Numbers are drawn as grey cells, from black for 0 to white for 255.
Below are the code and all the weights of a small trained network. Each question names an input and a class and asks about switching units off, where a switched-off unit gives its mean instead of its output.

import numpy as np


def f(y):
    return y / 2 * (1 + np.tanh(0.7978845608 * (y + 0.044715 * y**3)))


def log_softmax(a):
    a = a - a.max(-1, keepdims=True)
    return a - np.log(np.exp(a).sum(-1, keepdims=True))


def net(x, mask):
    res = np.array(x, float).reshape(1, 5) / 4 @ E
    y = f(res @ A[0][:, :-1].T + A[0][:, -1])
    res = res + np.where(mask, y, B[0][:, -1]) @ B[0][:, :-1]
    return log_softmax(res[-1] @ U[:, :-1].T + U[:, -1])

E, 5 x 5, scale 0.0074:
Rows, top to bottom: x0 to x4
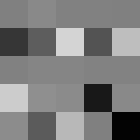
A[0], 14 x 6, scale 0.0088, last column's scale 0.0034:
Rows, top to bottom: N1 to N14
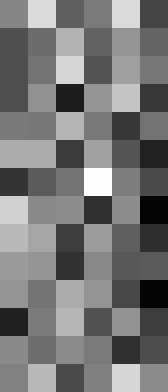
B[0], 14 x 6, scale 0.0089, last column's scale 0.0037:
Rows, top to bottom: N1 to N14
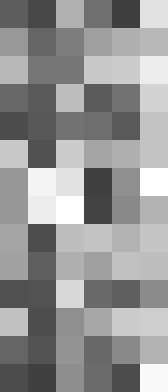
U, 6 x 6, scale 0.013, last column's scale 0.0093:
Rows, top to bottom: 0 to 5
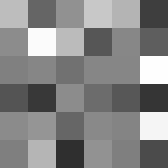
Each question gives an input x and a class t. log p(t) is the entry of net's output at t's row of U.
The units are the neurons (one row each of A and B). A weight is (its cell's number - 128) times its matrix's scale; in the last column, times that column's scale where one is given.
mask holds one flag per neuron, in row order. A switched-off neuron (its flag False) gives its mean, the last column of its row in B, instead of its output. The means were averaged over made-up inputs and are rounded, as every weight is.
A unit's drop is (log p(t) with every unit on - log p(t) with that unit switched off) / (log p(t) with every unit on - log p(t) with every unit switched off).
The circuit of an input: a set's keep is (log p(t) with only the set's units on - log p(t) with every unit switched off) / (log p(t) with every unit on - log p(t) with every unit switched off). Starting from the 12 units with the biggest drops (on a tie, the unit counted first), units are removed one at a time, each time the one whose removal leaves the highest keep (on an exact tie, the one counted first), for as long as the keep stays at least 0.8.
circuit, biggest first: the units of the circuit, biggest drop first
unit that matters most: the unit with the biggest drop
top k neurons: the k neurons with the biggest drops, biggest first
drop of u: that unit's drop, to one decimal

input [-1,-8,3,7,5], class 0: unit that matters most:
N9
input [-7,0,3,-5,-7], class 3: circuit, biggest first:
N14, N4
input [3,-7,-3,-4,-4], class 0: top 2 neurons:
N6, N9
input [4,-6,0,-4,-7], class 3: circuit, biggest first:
N14, N4
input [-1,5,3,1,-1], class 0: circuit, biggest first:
N3, N12
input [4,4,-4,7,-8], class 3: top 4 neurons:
N14, N1, N7, N4
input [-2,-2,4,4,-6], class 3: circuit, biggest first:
N14, N1
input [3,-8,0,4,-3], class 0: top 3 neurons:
N9, N6, N10
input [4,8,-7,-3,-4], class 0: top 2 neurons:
N12, N3
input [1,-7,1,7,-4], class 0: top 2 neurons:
N9, N6
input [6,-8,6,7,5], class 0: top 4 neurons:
N9, N6, N10, N7
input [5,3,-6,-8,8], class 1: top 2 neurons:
N7, N14
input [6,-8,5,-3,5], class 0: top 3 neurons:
N6, N9, N10
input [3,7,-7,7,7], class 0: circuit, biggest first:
N3
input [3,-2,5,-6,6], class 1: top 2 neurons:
N7, N14
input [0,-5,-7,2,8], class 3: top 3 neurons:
N5, N11, N13
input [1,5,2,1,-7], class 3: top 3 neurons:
N14, N1, N4
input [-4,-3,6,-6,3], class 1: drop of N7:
0.8
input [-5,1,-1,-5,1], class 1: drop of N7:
0.7
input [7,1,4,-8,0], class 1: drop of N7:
0.7
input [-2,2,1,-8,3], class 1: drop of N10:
0.0
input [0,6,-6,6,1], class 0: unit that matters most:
N3
